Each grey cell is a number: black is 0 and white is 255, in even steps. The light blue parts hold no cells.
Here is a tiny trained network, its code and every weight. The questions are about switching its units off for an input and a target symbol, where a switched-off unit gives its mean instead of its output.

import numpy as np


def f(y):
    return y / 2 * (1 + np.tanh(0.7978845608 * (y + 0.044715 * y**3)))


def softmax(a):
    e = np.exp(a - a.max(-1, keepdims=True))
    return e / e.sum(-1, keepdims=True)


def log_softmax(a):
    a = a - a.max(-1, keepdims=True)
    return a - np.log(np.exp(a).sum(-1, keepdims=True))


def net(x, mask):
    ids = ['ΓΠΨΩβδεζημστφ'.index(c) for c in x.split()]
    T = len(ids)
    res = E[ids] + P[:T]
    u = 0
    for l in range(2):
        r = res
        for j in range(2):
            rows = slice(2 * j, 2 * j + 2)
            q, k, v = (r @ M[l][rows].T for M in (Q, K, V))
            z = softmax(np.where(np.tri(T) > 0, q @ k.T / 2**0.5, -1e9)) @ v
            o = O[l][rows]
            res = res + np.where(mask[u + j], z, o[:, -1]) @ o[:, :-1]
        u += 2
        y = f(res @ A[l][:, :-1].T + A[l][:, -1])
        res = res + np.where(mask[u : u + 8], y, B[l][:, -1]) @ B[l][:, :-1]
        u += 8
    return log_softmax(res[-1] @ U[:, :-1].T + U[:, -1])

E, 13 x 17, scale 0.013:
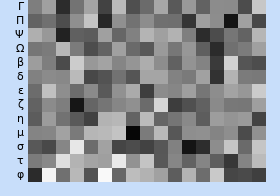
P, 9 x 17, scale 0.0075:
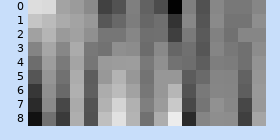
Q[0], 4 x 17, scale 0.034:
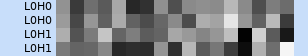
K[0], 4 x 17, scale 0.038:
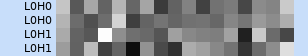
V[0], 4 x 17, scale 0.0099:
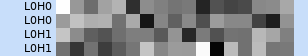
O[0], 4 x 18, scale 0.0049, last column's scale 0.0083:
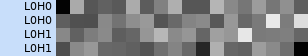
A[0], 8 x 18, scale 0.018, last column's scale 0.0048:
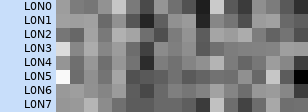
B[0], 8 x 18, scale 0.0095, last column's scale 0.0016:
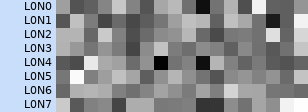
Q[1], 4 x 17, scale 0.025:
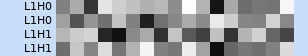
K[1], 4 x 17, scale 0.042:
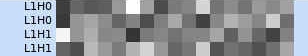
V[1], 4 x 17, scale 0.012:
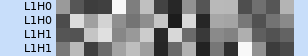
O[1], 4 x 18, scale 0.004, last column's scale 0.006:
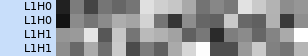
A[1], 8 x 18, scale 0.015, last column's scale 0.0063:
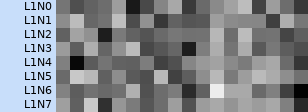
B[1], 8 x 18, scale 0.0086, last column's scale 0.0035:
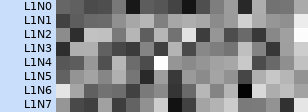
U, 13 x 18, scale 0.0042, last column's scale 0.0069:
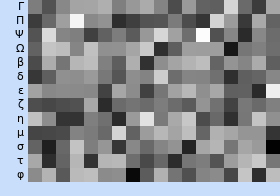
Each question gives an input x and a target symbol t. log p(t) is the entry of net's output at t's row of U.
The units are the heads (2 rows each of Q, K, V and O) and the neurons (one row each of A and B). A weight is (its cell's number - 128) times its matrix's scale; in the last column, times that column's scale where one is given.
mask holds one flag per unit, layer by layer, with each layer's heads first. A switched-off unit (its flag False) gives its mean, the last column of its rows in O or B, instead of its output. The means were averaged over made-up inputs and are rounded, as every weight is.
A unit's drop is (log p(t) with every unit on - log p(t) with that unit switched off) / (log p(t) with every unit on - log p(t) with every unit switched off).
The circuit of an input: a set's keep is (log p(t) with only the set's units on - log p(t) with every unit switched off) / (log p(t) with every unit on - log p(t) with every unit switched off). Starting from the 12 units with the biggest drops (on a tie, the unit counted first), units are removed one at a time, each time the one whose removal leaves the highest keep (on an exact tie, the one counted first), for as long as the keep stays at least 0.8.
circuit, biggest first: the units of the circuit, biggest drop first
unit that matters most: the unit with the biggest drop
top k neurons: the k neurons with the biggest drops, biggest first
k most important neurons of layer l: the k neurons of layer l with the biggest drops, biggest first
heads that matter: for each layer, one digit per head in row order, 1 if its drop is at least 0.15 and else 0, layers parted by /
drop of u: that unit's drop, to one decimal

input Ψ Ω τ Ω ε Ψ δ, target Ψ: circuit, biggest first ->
[L0N1; L0H1]
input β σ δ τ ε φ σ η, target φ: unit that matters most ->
L0N5
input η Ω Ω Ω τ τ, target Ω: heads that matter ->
00 / 01
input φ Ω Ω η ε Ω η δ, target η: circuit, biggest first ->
[L1H0; L0H0; L1N4; L0H1]
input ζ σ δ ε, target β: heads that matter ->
10 / 00
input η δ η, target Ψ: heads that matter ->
00 / 11
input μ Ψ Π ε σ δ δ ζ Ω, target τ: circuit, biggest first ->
[L0N7; L0H1]
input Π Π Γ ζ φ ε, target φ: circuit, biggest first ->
[L0N5; L0H0]
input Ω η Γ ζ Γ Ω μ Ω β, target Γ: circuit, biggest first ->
[L0H1; L0N0]
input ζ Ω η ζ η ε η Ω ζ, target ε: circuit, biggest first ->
[L0H0; L0N3]
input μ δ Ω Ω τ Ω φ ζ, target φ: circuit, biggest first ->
[L0H0; L0N5]
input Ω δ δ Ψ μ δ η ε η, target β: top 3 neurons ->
[L1N6; L1N4; L0N3]
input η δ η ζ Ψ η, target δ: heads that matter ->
11 / 01
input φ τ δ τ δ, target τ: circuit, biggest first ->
[L1H1; L0H0]
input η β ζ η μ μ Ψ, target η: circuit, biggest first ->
[L1H0]
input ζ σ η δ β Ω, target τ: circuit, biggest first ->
[L0H1; L0N7]
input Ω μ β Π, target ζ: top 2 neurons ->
[L1N0; L0N7]
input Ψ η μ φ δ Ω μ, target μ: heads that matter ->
11 / 10
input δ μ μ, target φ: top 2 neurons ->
[L0N2; L0N1]
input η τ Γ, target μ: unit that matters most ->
L1N1
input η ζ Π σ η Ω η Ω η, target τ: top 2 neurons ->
[L1N6; L1N2]
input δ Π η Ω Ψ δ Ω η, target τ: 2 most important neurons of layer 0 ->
[L0N3; L0N5]
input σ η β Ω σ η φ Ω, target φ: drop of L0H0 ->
0.4
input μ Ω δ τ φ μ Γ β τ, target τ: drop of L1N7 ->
0.0
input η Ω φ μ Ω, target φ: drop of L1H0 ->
-0.1
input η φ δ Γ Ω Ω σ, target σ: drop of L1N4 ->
1.1
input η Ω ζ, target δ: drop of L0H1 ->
0.1
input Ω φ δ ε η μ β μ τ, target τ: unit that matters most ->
L1H1
